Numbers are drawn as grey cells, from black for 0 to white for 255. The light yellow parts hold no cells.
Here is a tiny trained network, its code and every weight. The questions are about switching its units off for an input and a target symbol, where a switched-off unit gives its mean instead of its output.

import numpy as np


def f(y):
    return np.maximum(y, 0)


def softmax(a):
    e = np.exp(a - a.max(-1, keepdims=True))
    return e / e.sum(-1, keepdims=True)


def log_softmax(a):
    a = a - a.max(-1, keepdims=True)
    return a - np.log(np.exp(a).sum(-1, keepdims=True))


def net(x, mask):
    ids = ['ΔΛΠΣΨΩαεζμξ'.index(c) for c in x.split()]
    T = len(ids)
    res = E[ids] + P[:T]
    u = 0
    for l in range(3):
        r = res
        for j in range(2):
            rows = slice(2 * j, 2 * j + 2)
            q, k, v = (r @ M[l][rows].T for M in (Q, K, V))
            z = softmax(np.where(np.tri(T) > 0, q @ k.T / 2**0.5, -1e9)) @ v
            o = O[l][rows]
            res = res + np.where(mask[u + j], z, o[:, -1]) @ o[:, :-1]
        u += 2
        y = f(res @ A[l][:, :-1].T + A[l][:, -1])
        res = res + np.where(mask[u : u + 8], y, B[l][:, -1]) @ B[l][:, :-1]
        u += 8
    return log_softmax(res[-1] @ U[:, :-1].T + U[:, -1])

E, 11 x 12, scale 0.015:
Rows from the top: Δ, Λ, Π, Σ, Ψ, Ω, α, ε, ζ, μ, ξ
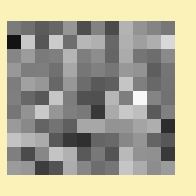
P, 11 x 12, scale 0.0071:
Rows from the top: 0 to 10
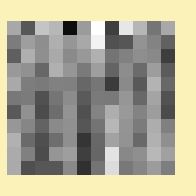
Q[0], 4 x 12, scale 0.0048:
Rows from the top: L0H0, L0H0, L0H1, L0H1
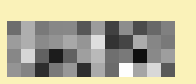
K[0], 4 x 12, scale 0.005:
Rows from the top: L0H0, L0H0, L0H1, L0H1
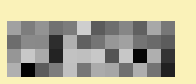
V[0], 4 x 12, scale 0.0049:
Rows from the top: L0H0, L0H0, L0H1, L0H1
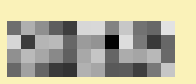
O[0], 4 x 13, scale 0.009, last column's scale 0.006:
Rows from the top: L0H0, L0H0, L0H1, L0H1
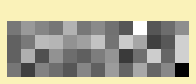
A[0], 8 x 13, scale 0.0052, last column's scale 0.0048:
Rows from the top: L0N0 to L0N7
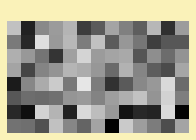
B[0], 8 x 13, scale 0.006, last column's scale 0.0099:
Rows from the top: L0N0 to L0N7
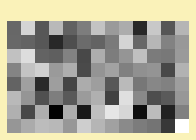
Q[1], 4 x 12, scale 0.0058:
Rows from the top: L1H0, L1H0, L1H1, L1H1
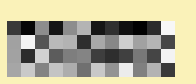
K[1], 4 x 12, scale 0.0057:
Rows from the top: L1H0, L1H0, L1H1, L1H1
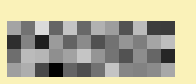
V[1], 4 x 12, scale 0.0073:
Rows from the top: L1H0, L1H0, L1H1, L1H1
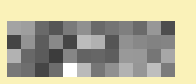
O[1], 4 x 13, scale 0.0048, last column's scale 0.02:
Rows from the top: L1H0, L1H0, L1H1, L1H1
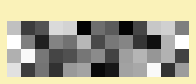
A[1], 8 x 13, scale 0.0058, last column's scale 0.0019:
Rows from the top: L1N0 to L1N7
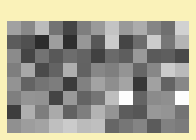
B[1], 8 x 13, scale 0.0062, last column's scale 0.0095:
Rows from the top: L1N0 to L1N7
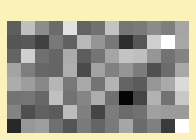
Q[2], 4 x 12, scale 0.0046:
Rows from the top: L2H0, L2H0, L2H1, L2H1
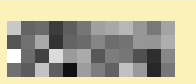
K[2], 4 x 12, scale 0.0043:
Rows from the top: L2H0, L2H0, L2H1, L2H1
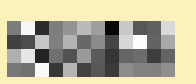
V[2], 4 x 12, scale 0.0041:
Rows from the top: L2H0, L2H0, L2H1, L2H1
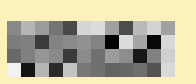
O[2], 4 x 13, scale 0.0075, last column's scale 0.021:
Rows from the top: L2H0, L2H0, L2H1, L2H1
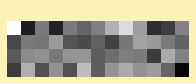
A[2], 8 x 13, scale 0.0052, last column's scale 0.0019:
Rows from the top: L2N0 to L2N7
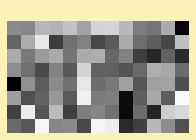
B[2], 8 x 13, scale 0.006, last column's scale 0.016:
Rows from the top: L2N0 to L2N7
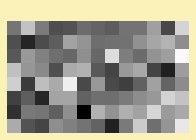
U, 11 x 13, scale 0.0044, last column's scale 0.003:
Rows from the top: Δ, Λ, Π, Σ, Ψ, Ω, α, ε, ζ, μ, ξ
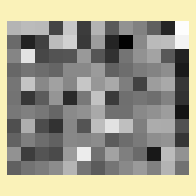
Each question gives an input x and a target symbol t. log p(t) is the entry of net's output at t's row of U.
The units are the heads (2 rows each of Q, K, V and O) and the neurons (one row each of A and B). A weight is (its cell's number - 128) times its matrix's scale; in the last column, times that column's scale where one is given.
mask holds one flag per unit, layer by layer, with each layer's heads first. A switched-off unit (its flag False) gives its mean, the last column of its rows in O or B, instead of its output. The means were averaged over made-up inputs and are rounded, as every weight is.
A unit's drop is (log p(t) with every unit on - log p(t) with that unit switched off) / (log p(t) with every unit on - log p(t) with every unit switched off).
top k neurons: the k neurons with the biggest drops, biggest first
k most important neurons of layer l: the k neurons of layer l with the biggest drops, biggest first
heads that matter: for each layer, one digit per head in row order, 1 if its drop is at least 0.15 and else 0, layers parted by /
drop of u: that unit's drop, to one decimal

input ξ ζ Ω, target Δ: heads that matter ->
01 / 10 / 00
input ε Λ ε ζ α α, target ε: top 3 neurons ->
(L2N6; L2N7; L0N4)
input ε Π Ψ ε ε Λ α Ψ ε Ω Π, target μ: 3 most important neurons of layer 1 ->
(L1N1; L1N4; L1N7)
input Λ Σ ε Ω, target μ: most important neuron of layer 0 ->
(L0N4)
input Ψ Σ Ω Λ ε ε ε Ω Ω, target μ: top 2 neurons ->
(L0N4; L1N4)
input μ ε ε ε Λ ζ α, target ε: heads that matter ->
00 / 11 / 01
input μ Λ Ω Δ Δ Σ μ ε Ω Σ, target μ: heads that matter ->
10 / 10 / 00
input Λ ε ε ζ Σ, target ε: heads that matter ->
00 / 11 / 10
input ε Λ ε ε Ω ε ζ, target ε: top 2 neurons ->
(L2N6; L0N4)
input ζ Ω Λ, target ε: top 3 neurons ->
(L0N1; L2N6; L1N7)
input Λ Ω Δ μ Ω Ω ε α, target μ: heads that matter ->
11 / 10 / 00
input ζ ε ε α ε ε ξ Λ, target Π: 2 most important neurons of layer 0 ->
(L0N5; L0N4)
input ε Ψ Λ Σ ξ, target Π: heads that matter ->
00 / 11 / 11
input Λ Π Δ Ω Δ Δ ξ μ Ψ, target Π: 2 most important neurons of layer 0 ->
(L0N4; L0N2)
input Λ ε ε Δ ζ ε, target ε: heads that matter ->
00 / 11 / 00
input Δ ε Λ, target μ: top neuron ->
(L0N7)
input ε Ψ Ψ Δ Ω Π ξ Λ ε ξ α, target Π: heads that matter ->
10 / 11 / 11
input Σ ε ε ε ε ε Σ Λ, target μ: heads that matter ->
01 / 10 / 10
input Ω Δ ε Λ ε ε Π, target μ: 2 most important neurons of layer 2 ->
(L2N0; L2N6)
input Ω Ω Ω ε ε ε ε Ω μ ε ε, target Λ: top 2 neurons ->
(L2N5; L2N7)
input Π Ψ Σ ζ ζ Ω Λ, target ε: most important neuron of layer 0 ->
(L0N7)
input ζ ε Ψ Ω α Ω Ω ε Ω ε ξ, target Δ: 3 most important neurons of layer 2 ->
(L2N5; L2N2; L2N7)
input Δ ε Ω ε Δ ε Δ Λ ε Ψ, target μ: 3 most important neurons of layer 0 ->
(L0N0; L0N4; L0N3)
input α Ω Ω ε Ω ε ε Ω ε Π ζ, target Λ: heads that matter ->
10 / 10 / 00
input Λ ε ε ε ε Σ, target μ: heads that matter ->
01 / 10 / 00
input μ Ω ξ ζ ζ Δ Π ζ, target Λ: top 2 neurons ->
(L2N7; L0N7)
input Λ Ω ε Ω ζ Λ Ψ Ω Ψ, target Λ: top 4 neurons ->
(L0N4; L0N5; L1N5; L1N7)
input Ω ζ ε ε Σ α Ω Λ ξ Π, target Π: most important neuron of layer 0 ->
(L0N2)
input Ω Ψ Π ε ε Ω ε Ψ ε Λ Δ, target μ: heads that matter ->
00 / 00 / 01
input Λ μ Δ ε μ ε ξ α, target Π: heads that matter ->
00 / 11 / 11
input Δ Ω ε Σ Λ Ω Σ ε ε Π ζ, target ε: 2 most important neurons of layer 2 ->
(L2N6; L2N7)
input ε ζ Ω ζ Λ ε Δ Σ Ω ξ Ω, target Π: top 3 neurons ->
(L1N6; L0N2; L2N3)
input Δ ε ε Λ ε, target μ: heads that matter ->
01 / 10 / 00
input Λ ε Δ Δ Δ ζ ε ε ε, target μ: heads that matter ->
10 / 10 / 00
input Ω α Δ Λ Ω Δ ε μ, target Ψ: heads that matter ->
00 / 10 / 00
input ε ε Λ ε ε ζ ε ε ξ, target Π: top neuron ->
(L0N4)
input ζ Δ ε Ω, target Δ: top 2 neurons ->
(L2N5; L2N0)
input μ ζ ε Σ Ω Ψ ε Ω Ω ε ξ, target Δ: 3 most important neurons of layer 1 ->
(L1N1; L1N3; L1N4)
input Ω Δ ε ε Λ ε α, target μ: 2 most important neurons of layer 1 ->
(L1N1; L1N4)
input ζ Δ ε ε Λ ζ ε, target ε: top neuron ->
(L2N6)
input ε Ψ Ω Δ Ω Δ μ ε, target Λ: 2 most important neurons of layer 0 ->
(L0N7; L0N5)
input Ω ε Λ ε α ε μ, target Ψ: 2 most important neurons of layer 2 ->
(L2N7; L2N2)
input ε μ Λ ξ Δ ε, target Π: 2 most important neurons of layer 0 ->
(L0N2; L0N4)
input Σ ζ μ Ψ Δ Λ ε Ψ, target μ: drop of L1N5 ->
-0.1
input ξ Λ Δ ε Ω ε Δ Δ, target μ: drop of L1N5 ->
-0.1
